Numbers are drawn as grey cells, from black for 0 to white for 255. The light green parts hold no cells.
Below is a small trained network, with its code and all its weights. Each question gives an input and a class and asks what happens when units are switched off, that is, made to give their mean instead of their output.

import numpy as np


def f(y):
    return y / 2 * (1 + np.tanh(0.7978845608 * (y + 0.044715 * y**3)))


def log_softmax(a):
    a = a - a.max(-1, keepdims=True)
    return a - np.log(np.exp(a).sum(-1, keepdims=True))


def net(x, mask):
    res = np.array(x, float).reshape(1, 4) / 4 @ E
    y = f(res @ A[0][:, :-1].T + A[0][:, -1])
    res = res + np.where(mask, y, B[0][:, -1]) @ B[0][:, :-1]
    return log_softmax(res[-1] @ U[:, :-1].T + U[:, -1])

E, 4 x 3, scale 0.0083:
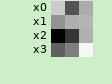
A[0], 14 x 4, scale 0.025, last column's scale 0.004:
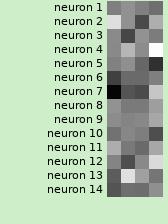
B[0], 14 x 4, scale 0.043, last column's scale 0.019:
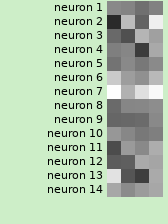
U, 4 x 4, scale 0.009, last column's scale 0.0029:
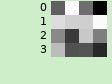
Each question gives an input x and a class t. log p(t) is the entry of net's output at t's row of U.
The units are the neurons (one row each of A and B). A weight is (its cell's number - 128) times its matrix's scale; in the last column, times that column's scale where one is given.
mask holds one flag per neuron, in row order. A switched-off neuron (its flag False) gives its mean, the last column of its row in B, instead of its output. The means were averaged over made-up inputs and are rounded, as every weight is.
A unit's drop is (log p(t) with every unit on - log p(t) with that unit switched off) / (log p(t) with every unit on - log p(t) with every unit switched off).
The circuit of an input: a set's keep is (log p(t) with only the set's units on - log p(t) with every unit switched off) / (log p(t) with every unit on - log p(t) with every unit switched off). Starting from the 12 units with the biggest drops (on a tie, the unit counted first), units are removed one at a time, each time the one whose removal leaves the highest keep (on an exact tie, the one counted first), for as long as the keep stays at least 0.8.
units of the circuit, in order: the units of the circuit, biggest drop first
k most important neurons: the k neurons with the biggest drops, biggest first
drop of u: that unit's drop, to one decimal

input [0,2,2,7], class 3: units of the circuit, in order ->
(neuron 7; neuron 13)
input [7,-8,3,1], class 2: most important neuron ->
(neuron 3)
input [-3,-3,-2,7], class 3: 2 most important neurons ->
(neuron 7; neuron 2)
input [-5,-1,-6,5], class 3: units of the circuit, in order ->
(neuron 13; neuron 7)
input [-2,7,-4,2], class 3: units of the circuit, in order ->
(neuron 13; neuron 7)
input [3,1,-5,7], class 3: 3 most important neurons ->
(neuron 7; neuron 2; neuron 13)
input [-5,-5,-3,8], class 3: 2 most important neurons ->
(neuron 7; neuron 13)
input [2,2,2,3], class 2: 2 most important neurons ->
(neuron 7; neuron 2)
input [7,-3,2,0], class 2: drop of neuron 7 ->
0.1
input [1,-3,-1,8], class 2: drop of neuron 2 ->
0.2
